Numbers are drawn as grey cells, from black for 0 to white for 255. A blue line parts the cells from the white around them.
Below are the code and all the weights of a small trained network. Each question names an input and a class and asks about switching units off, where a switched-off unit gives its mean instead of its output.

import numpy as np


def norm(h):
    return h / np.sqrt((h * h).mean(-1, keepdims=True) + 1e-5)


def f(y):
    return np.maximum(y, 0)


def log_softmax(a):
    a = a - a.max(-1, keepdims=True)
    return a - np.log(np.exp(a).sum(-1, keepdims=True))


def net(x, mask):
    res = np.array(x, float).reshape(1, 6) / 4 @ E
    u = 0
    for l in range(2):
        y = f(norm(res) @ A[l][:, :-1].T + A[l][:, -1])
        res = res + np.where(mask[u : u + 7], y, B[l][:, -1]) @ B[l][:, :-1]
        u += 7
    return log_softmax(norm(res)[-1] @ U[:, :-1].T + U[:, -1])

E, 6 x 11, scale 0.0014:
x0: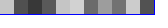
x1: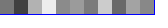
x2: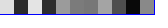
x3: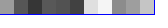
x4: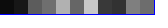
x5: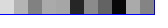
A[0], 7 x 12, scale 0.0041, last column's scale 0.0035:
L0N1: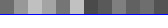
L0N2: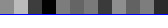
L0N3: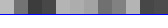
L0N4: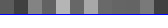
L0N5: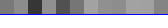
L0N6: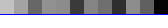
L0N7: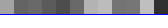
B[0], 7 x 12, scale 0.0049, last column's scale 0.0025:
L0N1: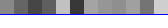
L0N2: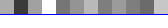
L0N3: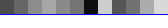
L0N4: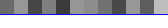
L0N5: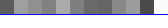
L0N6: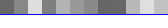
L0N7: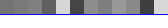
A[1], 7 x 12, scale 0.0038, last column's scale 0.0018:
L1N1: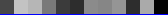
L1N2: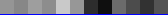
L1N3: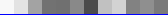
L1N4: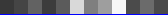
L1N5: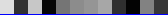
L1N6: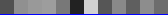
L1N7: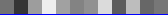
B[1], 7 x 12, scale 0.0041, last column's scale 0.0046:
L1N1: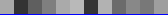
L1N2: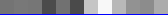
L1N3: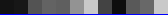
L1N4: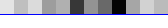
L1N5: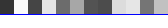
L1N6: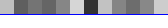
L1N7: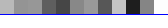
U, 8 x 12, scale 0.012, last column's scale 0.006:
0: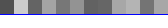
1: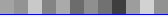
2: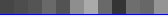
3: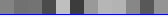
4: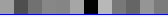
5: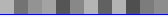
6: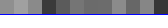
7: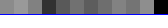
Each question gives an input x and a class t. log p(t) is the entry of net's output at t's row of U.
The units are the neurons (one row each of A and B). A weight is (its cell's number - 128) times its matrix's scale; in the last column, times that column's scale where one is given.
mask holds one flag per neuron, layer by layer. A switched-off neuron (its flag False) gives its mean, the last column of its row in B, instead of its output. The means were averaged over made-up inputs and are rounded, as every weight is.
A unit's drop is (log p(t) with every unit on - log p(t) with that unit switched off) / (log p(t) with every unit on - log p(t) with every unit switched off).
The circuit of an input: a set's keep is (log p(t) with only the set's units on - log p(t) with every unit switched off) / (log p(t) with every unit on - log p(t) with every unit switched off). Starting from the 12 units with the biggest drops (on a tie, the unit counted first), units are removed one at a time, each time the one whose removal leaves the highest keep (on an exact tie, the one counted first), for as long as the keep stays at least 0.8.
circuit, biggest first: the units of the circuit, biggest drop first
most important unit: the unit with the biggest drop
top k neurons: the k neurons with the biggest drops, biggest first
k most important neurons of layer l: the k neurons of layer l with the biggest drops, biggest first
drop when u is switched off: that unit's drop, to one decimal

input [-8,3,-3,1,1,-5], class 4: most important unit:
L1N1
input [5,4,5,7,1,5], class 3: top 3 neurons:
(L0N7 L1N4 L1N6)
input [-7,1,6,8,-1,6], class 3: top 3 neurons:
(L0N7 L1N4 L0N3)
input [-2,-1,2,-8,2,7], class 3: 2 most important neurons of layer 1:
(L1N2 L1N4)
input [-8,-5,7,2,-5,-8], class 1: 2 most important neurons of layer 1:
(L1N4 L1N7)
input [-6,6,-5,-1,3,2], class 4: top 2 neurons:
(L1N6 L0N2)
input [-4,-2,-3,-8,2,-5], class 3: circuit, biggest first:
(L0N1 L1N2)
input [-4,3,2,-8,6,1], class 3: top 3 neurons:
(L1N2 L1N3 L0N1)
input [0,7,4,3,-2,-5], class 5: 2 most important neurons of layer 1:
(L1N7 L1N5)
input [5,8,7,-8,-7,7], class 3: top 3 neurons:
(L1N2 L0N1 L1N4)
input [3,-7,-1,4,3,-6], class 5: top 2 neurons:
(L0N2 L1N7)
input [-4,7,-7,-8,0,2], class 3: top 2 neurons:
(L0N1 L1N5)
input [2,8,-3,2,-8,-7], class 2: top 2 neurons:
(L1N3 L0N2)
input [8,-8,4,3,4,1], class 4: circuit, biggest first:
(L0N3)
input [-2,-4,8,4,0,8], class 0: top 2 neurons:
(L1N5 L1N4)
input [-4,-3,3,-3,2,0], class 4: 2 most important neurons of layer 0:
(L0N5 L0N7)
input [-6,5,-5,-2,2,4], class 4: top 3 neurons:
(L1N6 L0N2 L1N5)
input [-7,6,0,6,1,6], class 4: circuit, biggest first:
(L1N6 L1N4)
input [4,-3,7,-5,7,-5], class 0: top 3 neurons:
(L1N5 L1N3 L0N5)
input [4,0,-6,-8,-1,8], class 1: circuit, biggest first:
(L1N5)
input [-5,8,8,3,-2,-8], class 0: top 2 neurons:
(L1N5 L0N2)
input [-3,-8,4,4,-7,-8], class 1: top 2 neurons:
(L1N4 L1N7)
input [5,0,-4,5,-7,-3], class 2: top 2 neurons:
(L1N3 L1N5)
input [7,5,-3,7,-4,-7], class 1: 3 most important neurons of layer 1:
(L1N4 L1N6 L1N2)
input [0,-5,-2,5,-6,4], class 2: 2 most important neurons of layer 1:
(L1N3 L1N4)
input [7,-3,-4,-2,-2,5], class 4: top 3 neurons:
(L0N3 L1N4 L1N5)
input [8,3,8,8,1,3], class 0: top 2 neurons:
(L1N5 L0N1)
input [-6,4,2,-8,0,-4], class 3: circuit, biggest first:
(L0N1)
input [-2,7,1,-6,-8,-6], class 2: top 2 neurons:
(L1N3 L0N2)
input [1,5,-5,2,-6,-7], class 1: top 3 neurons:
(L1N4 L1N5 L0N2)
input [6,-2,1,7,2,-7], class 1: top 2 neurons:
(L1N4 L0N1)
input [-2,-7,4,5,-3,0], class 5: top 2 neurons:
(L0N2 L0N1)
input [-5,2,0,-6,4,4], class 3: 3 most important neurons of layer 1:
(L1N2 L1N3 L1N4)
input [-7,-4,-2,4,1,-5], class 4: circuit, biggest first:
(L1N1)
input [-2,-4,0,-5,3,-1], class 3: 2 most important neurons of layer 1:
(L1N2 L1N3)
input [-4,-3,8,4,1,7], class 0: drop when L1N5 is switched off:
1.0
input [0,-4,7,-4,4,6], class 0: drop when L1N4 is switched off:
0.1
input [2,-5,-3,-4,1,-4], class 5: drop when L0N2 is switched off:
1.6
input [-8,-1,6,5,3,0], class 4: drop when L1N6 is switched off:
0.9
